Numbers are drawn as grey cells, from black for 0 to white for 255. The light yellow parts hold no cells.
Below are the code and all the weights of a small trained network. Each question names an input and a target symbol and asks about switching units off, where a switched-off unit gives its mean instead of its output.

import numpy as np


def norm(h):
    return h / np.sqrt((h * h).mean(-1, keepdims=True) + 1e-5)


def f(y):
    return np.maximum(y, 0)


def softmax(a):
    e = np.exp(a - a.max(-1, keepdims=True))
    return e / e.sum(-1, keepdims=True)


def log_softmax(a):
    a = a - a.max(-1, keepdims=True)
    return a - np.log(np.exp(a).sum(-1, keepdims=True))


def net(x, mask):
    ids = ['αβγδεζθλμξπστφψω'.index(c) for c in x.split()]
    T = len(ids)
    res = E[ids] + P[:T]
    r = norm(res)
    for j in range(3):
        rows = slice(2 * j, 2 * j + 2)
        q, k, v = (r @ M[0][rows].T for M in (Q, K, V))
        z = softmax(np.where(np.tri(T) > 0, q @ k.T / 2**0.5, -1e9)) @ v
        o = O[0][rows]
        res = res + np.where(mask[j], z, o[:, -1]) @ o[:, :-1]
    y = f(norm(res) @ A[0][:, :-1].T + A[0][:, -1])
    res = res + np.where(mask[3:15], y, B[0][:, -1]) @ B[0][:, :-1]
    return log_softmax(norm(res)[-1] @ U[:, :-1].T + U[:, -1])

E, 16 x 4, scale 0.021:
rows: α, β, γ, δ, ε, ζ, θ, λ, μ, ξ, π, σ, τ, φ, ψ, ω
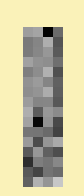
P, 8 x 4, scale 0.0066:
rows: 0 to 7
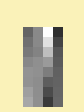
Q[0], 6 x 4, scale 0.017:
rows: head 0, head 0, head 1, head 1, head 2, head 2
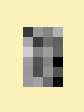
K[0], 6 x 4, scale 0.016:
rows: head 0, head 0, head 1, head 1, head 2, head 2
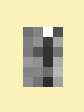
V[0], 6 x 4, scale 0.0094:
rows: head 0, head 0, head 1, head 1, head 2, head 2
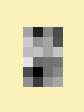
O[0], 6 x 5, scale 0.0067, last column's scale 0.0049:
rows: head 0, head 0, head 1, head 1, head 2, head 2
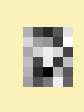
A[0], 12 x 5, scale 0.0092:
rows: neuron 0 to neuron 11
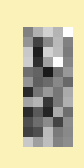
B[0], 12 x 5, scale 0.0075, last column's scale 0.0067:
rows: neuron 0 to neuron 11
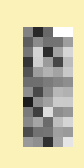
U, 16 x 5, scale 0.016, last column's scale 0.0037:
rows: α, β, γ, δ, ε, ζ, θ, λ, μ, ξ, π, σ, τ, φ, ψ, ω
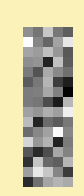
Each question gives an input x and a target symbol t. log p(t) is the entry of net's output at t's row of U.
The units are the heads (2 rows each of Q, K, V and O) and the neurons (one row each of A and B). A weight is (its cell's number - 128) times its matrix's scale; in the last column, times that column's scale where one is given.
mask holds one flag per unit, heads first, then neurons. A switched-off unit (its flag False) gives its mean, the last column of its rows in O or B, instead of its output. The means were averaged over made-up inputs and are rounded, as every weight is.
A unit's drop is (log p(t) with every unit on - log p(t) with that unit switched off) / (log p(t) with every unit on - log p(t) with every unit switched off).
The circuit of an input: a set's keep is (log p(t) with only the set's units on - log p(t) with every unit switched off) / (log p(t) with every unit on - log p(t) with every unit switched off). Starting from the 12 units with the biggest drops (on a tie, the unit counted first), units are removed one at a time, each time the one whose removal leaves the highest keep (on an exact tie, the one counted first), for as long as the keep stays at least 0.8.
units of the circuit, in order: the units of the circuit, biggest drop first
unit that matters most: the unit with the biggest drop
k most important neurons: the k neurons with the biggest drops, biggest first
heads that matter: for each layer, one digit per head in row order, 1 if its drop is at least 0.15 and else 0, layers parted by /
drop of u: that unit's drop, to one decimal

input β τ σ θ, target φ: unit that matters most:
head 2
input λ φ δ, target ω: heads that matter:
010
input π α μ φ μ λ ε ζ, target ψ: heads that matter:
101
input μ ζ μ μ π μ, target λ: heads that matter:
010
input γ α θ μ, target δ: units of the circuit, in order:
neuron 2; neuron 11
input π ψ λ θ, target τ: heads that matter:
011
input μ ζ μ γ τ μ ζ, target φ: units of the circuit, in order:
neuron 7; neuron 0
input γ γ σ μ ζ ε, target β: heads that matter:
000
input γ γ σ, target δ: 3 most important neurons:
neuron 2; neuron 7; neuron 4
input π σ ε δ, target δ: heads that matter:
001
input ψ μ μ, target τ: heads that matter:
111
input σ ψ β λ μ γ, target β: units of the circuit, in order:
head 1; head 2
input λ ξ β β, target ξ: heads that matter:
001
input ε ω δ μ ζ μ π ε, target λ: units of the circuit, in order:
head 1
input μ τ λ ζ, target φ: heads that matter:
010
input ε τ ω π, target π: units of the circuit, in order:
head 1; head 0
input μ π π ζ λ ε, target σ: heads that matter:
000
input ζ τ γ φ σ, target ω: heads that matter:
110
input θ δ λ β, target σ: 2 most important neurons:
neuron 7; neuron 4
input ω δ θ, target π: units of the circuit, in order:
neuron 0; head 1
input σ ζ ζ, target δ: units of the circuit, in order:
head 2
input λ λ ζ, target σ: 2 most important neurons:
neuron 2; neuron 4
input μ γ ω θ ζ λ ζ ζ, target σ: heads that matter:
001
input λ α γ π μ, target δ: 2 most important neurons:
neuron 2; neuron 3
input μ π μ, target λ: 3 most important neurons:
neuron 0; neuron 3; neuron 9
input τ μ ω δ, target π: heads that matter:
100
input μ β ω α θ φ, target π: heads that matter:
010
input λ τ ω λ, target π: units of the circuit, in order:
head 0
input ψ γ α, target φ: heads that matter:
000
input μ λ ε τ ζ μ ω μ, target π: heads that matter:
100
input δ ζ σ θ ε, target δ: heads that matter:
001
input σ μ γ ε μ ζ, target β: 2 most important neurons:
neuron 11; neuron 0
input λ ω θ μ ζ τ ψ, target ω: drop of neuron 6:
-0.1
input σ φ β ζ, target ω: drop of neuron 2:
0.1
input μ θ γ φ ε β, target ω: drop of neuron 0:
0.1
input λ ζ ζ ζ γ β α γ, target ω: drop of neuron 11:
0.0
